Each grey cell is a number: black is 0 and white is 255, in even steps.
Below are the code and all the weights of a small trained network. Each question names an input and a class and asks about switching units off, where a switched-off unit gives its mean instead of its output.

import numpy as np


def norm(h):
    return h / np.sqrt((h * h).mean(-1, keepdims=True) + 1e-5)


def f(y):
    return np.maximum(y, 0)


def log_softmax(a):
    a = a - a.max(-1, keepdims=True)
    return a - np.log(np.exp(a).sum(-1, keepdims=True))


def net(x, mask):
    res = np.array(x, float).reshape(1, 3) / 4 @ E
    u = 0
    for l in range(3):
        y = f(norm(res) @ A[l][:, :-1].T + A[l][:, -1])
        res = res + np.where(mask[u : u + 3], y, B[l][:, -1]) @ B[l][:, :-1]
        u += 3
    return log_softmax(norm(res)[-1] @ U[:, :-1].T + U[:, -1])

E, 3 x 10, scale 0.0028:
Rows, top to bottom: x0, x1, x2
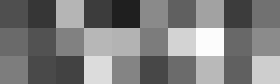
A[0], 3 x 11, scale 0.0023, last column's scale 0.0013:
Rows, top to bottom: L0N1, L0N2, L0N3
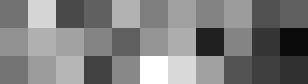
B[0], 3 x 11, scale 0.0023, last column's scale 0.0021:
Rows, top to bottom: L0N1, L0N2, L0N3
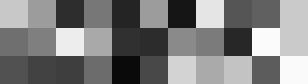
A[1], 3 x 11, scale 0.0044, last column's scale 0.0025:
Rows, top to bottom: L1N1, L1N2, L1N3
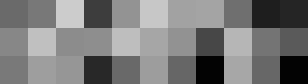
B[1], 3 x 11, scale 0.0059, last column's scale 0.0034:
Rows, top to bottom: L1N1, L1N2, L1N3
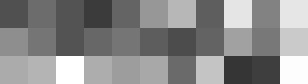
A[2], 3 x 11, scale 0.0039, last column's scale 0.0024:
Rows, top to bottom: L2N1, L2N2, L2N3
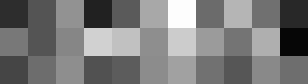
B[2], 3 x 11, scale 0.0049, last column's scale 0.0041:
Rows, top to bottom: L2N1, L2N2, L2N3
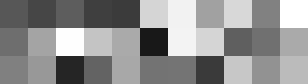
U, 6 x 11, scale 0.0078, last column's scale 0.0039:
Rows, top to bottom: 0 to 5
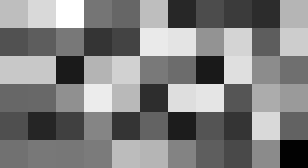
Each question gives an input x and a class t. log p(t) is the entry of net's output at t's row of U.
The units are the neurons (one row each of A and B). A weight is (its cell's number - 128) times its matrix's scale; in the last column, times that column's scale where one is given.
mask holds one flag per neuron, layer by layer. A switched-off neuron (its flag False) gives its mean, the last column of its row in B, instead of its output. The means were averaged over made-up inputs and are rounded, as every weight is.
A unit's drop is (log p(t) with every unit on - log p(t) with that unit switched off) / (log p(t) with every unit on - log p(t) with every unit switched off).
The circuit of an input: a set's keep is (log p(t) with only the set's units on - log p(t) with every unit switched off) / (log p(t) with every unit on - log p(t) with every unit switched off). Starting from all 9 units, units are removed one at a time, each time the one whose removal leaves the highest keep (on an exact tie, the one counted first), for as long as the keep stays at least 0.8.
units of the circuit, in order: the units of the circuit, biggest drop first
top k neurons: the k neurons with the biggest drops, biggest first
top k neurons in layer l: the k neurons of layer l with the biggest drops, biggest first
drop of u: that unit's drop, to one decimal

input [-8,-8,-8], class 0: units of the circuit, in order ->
[L1N3]
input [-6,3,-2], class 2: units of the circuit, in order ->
[L1N2 L2N1]
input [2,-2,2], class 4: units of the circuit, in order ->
[L1N1 L1N3 L2N1]
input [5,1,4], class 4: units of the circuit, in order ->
[L1N1 L1N3 L2N1]
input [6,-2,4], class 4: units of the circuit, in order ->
[L1N1 L2N1 L1N3]
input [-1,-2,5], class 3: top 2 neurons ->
[L1N2 L1N1]
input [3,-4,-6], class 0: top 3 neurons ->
[L1N3 L2N1 L0N2]
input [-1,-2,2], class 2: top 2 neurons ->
[L1N3 L2N1]
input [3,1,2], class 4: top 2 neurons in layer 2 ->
[L2N1 L2N2]
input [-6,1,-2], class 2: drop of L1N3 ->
0.1
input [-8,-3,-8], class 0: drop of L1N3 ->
0.4
